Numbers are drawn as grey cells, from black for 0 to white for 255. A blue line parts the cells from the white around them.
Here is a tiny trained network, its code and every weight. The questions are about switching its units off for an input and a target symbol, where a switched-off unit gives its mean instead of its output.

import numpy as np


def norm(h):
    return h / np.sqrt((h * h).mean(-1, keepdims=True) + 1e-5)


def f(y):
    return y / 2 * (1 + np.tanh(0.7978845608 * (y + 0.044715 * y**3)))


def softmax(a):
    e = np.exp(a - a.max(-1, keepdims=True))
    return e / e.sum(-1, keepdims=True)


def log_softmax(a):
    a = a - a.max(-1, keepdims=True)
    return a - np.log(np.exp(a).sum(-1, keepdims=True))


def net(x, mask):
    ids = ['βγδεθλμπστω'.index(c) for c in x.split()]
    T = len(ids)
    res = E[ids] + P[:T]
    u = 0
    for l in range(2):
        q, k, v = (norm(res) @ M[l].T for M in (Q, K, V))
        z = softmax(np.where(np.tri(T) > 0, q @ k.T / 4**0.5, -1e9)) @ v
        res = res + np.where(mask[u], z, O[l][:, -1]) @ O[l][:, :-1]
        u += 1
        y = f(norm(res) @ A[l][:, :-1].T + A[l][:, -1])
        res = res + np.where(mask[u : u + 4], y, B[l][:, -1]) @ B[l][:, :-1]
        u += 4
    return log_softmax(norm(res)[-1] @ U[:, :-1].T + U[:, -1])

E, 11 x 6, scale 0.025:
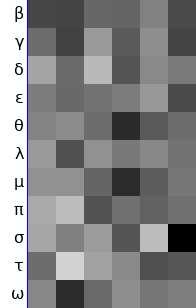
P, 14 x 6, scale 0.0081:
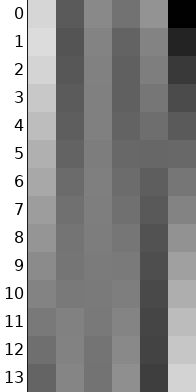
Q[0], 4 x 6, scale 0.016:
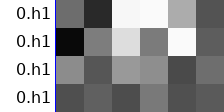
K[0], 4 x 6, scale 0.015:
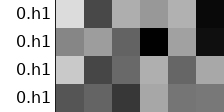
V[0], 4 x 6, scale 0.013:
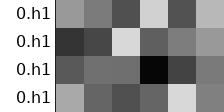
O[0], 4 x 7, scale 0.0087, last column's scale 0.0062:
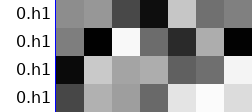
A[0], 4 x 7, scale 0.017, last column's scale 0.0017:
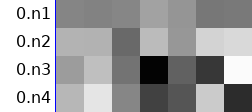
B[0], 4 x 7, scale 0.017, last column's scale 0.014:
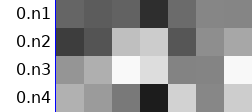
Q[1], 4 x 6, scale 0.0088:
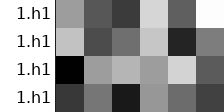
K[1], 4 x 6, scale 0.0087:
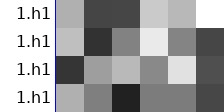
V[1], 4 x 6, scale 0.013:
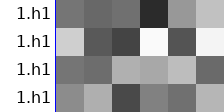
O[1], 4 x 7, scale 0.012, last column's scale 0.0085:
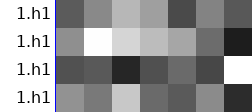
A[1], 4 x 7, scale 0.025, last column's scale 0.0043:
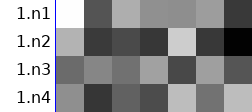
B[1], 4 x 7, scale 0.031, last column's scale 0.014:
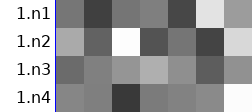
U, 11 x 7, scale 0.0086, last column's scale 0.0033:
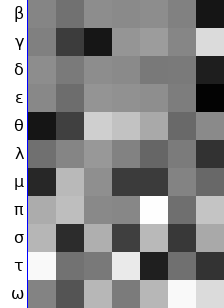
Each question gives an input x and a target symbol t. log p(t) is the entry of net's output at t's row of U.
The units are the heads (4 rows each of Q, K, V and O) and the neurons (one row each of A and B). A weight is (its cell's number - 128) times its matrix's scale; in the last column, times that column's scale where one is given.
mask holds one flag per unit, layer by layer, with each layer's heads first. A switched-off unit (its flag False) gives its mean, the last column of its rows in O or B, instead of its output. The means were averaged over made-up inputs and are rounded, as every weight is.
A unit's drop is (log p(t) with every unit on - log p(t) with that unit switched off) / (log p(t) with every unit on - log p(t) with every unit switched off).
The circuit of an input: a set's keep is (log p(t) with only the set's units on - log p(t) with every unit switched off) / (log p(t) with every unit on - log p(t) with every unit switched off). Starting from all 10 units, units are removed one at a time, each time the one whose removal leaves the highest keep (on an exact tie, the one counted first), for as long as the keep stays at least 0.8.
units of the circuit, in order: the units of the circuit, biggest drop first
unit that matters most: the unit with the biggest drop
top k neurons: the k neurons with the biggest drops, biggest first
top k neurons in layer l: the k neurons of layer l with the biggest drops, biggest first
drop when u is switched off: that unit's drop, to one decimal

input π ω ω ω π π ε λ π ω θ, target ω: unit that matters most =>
0.n3
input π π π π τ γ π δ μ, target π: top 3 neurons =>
[0.n3 0.n4 1.n2]
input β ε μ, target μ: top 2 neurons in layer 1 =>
[1.n2 1.n4]
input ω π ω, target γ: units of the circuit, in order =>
[0.n4 1.n2]
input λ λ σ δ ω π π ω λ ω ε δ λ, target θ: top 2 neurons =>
[0.n4 0.n3]
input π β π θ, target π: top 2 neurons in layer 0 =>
[0.n3 0.n4]
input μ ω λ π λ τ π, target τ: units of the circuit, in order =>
[0.h1 0.n3]
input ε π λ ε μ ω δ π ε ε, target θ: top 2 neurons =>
[0.n2 0.n4]
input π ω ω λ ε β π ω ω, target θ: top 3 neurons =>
[0.n4 0.n3 1.n4]
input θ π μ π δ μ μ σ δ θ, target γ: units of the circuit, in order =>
[0.h1 1.h1 1.n2]
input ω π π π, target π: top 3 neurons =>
[0.n3 1.n2 0.n4]
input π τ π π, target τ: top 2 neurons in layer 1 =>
[1.n1 1.n2]
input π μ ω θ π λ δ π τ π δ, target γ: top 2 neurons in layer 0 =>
[0.n2 0.n4]
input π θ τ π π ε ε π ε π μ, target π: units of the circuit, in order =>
[0.n3 1.n2 0.n4]
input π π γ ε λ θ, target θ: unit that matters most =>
0.h1
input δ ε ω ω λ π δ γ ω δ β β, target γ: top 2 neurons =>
[0.n3 1.n2]
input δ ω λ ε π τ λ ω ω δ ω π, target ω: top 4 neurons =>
[0.n3 1.n1 0.n4 1.n2]
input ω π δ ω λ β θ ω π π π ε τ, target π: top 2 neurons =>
[0.n3 1.n2]
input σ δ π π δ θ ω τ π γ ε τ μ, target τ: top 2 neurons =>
[0.n3 0.n4]
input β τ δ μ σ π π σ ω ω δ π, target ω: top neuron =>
[0.n3]
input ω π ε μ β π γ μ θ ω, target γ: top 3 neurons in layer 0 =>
[0.n3 0.n4 0.n1]
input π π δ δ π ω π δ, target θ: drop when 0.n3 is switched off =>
0.5
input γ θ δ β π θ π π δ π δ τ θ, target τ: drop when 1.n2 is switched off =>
0.1
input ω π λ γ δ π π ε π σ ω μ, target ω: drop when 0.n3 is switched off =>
1.0
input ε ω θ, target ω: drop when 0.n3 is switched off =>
0.7
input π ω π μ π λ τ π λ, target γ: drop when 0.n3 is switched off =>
0.6
